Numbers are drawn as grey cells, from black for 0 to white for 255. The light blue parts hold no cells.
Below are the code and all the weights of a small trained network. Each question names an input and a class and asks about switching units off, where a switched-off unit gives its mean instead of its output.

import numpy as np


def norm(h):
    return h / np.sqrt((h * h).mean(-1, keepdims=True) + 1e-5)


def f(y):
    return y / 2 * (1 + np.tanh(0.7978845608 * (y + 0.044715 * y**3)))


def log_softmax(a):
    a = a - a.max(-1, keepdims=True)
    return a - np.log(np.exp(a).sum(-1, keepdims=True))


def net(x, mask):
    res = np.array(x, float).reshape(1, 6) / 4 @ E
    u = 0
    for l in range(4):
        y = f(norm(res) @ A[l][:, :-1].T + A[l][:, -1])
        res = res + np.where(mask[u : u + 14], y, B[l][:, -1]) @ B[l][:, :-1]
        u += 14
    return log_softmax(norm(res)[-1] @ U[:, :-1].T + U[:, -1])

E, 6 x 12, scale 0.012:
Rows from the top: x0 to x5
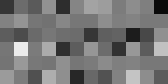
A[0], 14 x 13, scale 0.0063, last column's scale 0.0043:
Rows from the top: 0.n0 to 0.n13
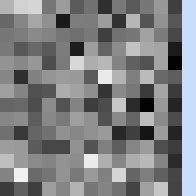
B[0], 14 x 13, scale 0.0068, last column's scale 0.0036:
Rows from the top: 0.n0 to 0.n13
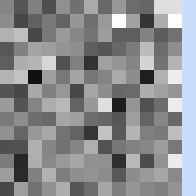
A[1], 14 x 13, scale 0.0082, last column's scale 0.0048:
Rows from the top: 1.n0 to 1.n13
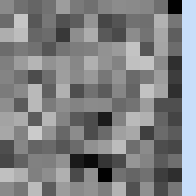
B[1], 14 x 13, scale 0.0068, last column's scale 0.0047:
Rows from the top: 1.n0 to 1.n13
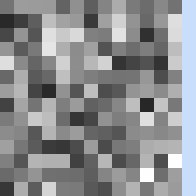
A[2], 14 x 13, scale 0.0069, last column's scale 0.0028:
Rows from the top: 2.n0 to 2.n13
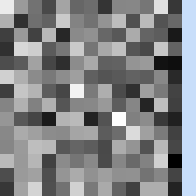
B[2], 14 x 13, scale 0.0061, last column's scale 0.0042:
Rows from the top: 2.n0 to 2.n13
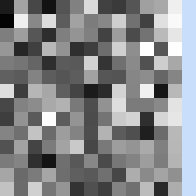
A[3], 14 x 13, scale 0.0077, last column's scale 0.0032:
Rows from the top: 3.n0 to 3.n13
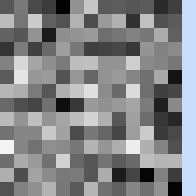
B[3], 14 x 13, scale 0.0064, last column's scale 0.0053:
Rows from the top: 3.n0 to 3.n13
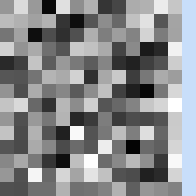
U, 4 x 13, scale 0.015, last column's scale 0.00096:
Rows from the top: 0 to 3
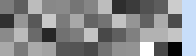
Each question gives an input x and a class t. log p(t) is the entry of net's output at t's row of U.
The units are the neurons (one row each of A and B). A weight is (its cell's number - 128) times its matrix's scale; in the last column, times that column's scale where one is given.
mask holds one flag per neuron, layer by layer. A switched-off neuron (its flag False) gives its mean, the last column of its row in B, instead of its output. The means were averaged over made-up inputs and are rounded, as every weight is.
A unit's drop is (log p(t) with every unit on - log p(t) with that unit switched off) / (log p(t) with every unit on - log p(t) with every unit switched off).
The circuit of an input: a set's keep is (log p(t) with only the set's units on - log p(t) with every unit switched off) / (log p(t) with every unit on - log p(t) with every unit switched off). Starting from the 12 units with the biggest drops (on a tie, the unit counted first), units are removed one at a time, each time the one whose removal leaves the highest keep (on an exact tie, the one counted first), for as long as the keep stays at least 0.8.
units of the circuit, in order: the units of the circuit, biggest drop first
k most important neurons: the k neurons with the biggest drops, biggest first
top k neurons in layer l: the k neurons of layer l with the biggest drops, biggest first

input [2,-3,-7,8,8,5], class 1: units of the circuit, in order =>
1.n2
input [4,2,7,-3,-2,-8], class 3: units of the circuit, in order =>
2.n6; 3.n1
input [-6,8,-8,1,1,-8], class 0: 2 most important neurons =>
1.n4; 0.n11
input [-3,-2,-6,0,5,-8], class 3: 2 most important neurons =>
2.n6; 0.n4
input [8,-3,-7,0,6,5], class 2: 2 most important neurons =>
3.n7; 3.n0
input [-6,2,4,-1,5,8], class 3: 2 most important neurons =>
1.n11; 1.n8
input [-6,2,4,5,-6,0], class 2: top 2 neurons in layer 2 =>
2.n0; 2.n1
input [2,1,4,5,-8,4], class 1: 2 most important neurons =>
0.n1; 1.n4
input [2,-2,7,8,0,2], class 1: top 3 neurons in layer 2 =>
2.n7; 2.n10; 2.n9
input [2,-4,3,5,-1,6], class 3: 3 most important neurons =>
1.n11; 1.n8; 0.n5
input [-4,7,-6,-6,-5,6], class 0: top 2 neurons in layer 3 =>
3.n10; 3.n4
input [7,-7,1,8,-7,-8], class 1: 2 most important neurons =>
0.n1; 1.n2
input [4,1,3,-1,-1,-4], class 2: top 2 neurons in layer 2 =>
2.n4; 2.n3
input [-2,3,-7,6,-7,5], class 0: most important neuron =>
1.n4
